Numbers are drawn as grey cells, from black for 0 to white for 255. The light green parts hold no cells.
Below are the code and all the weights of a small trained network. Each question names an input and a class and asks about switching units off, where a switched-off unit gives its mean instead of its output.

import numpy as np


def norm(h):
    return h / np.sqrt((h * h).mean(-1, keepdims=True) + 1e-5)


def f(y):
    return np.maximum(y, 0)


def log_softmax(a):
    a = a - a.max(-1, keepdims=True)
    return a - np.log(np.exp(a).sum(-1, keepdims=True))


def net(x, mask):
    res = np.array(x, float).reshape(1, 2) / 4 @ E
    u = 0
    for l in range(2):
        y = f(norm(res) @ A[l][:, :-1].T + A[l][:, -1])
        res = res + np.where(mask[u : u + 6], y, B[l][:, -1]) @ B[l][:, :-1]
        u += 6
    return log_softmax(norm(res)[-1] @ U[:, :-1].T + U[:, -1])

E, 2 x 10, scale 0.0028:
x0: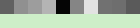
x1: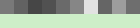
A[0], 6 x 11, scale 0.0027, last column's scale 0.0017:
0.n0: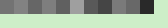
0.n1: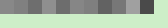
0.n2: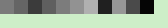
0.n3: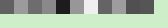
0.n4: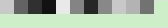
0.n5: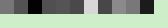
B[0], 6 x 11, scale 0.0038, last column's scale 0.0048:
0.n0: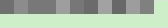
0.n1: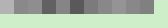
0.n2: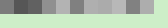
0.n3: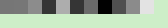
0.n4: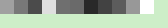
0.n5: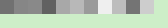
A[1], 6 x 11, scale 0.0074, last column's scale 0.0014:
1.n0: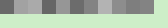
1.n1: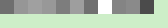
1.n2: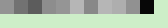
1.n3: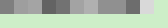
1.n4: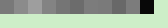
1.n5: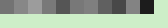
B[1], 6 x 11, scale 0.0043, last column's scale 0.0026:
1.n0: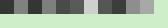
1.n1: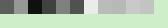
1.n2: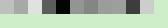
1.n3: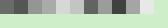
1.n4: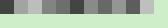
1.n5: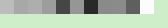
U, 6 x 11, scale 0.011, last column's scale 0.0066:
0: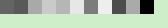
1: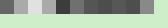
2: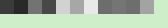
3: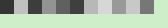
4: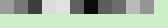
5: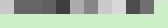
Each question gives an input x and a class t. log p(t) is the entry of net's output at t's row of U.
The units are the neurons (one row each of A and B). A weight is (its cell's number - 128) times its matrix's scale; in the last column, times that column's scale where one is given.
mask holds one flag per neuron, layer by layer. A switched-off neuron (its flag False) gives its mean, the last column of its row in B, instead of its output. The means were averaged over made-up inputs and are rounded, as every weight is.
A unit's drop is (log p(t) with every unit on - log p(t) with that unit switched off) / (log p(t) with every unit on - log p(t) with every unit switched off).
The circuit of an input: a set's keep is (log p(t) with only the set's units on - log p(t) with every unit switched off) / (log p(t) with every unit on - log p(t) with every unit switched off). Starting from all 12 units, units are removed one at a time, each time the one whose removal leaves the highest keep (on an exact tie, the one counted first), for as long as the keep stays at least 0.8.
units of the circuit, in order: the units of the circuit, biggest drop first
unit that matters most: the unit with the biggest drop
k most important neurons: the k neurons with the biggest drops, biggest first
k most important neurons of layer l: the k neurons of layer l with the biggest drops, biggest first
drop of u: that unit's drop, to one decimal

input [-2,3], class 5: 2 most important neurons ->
(1.n2, 0.n3)
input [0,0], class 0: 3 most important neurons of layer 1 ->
(1.n1, 1.n2, 1.n5)
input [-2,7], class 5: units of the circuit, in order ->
(1.n2, 0.n5)
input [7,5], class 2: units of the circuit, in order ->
(0.n4, 1.n3)
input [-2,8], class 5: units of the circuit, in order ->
(1.n2, 0.n5)
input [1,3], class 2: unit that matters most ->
0.n3
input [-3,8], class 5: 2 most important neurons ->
(1.n2, 0.n5)
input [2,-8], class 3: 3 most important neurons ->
(0.n3, 1.n1, 0.n4)
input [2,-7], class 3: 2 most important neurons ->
(0.n3, 1.n1)
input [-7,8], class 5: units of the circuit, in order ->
(0.n3, 1.n2)
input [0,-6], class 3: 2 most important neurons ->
(0.n3, 0.n4)
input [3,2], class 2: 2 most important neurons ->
(0.n4, 0.n5)
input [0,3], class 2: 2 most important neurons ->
(0.n4, 0.n3)
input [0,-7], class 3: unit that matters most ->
0.n3
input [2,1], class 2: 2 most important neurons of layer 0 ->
(0.n4, 0.n5)
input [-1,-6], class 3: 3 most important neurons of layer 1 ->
(1.n1, 1.n3, 1.n5)
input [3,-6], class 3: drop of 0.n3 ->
1.2
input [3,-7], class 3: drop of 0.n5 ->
0.0
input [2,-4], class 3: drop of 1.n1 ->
0.7
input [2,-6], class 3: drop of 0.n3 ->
1.2
